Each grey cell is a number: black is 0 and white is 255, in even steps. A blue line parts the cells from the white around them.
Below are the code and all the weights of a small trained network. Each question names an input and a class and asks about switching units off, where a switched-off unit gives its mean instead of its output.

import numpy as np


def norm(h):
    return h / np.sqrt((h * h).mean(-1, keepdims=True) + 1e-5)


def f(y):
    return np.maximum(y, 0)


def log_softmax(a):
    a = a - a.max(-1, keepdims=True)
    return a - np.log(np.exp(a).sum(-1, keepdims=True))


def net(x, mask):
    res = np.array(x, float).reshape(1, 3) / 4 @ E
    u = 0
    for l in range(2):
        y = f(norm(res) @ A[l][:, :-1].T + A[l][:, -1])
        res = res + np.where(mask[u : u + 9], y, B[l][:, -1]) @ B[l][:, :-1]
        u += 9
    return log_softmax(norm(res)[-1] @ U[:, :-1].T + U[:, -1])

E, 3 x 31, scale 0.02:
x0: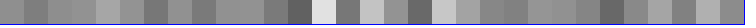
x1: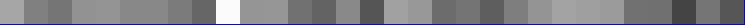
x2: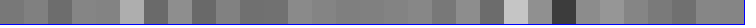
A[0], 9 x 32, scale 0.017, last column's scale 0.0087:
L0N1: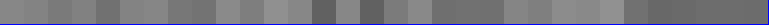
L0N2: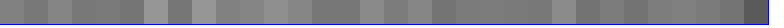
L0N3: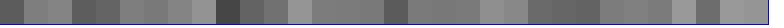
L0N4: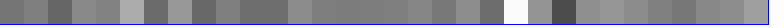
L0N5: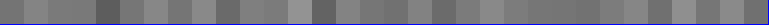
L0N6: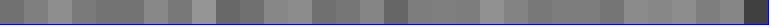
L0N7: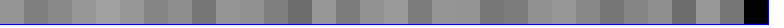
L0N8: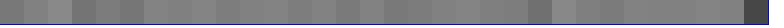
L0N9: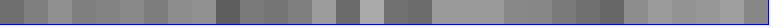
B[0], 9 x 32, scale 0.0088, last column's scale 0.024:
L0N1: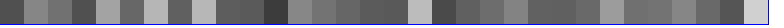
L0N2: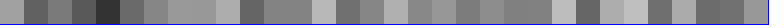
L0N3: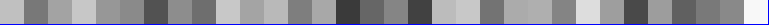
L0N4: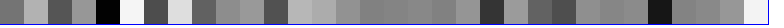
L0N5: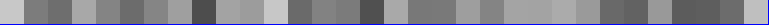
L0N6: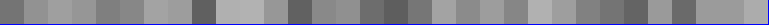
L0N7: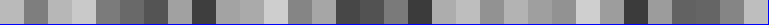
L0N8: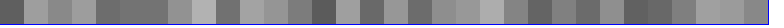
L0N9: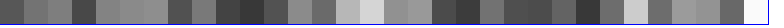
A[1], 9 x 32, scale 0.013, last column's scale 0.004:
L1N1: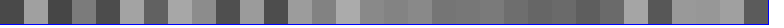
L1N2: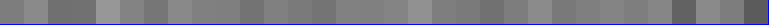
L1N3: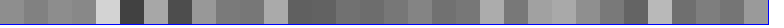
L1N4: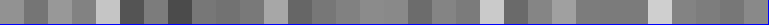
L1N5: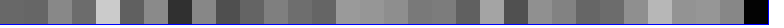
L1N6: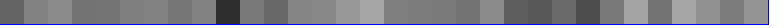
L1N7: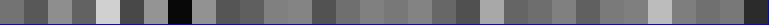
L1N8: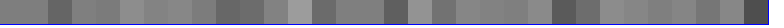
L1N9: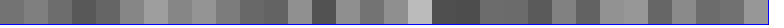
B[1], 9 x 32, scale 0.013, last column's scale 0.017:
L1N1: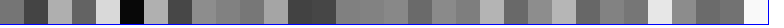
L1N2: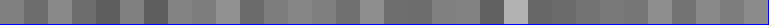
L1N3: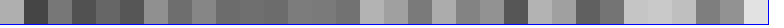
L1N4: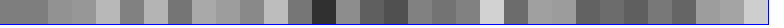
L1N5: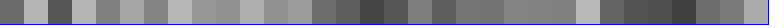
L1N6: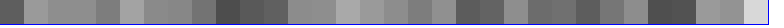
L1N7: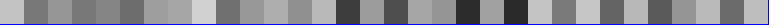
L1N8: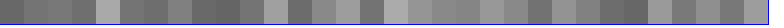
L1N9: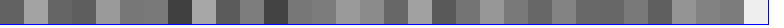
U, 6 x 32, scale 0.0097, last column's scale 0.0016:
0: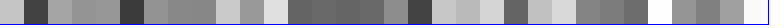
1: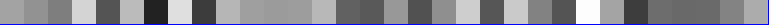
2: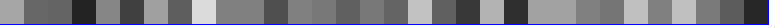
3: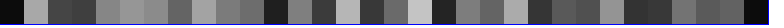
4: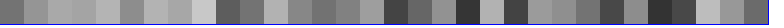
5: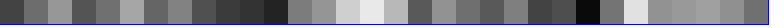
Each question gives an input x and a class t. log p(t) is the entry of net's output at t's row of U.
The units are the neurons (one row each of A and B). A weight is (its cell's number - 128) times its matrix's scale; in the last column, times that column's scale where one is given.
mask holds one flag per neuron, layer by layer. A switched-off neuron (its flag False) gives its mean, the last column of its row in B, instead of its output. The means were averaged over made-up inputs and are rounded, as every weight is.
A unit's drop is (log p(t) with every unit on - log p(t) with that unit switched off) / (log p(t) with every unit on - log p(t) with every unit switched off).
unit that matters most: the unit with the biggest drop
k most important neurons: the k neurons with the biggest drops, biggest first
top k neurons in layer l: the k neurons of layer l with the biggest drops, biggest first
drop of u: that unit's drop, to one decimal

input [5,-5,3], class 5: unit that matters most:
L0N9
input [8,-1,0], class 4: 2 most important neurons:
(L0N4, L0N9)
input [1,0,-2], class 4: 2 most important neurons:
(L0N3, L0N4)
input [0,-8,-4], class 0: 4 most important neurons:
(L0N3, L0N4, L0N6, L0N5)
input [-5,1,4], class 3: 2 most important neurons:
(L0N1, L0N7)
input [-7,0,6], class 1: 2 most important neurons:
(L0N9, L0N3)
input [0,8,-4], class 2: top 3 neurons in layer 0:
(L0N4, L0N3, L0N1)
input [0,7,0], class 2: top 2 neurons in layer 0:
(L0N4, L0N3)
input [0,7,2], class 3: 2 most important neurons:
(L0N3, L0N1)
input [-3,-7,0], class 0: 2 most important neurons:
(L0N4, L0N3)
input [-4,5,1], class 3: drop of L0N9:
0.1
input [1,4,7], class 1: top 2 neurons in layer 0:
(L0N9, L0N7)
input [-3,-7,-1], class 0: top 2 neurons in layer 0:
(L0N4, L0N3)
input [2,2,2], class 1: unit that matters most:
L0N7
